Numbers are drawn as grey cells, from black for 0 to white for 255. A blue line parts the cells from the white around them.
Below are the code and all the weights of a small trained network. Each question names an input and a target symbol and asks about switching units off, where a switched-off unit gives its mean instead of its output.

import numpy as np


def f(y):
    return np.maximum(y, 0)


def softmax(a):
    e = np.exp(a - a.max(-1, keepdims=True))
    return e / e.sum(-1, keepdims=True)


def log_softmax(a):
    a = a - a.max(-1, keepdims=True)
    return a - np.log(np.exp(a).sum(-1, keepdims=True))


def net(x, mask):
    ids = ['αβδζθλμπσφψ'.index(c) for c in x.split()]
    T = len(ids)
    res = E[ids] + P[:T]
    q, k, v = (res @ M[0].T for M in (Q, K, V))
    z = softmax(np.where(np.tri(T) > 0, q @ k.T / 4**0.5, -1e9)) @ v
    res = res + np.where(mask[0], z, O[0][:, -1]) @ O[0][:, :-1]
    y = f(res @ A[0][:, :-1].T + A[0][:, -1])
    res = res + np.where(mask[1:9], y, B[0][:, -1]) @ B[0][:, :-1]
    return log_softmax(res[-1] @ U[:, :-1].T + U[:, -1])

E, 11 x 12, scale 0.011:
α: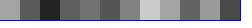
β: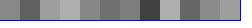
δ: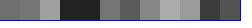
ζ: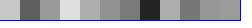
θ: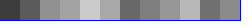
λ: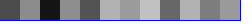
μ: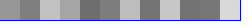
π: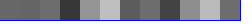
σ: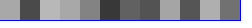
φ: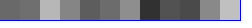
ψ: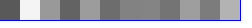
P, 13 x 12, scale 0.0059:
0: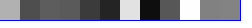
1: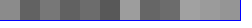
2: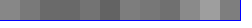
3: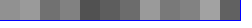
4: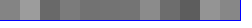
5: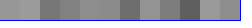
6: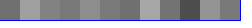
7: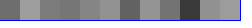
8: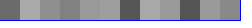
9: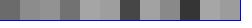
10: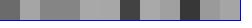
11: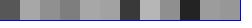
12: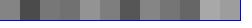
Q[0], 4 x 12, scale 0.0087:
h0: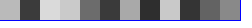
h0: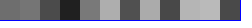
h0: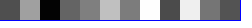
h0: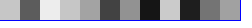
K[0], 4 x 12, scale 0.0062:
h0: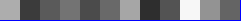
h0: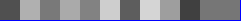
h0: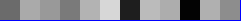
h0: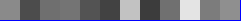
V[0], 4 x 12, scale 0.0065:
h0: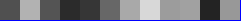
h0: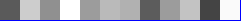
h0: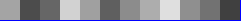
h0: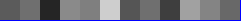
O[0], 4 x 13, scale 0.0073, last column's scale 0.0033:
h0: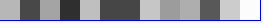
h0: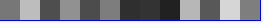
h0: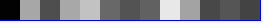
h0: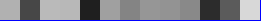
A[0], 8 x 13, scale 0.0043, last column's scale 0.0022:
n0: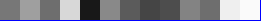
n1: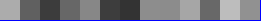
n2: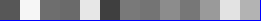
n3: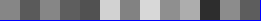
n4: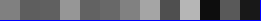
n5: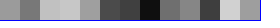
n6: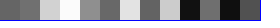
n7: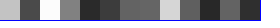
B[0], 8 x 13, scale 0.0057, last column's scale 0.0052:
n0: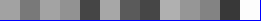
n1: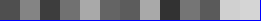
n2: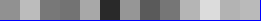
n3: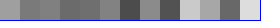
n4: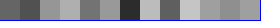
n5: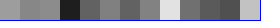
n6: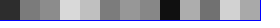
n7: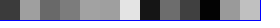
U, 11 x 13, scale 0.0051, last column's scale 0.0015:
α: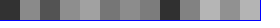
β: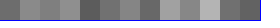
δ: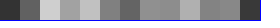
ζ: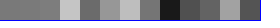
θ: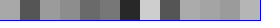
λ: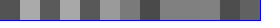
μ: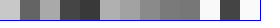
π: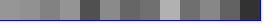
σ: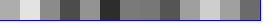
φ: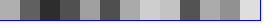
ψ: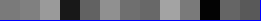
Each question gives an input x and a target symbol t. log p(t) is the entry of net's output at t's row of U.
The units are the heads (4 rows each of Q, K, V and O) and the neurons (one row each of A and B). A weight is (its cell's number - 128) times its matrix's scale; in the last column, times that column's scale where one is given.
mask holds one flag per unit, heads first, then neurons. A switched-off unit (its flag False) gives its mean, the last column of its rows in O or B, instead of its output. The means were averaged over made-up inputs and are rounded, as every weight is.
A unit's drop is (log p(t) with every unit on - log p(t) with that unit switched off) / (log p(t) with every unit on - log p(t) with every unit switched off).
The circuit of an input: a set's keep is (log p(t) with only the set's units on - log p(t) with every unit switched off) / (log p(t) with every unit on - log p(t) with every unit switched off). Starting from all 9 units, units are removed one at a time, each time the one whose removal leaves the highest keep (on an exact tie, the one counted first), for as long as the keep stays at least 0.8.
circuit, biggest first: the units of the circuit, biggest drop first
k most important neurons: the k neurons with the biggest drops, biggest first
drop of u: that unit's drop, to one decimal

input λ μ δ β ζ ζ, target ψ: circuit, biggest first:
h0, n5, n7
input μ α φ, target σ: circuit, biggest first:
h0, n2
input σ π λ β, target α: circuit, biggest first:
h0, n6
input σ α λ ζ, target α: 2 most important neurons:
n6, n0
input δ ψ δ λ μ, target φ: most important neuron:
n0
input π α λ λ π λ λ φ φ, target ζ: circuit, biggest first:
h0, n6, n7
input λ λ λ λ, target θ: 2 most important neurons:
n4, n3
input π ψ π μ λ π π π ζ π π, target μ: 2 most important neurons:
n1, n7
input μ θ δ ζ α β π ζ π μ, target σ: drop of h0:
1.1
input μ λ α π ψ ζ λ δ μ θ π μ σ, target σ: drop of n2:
0.3
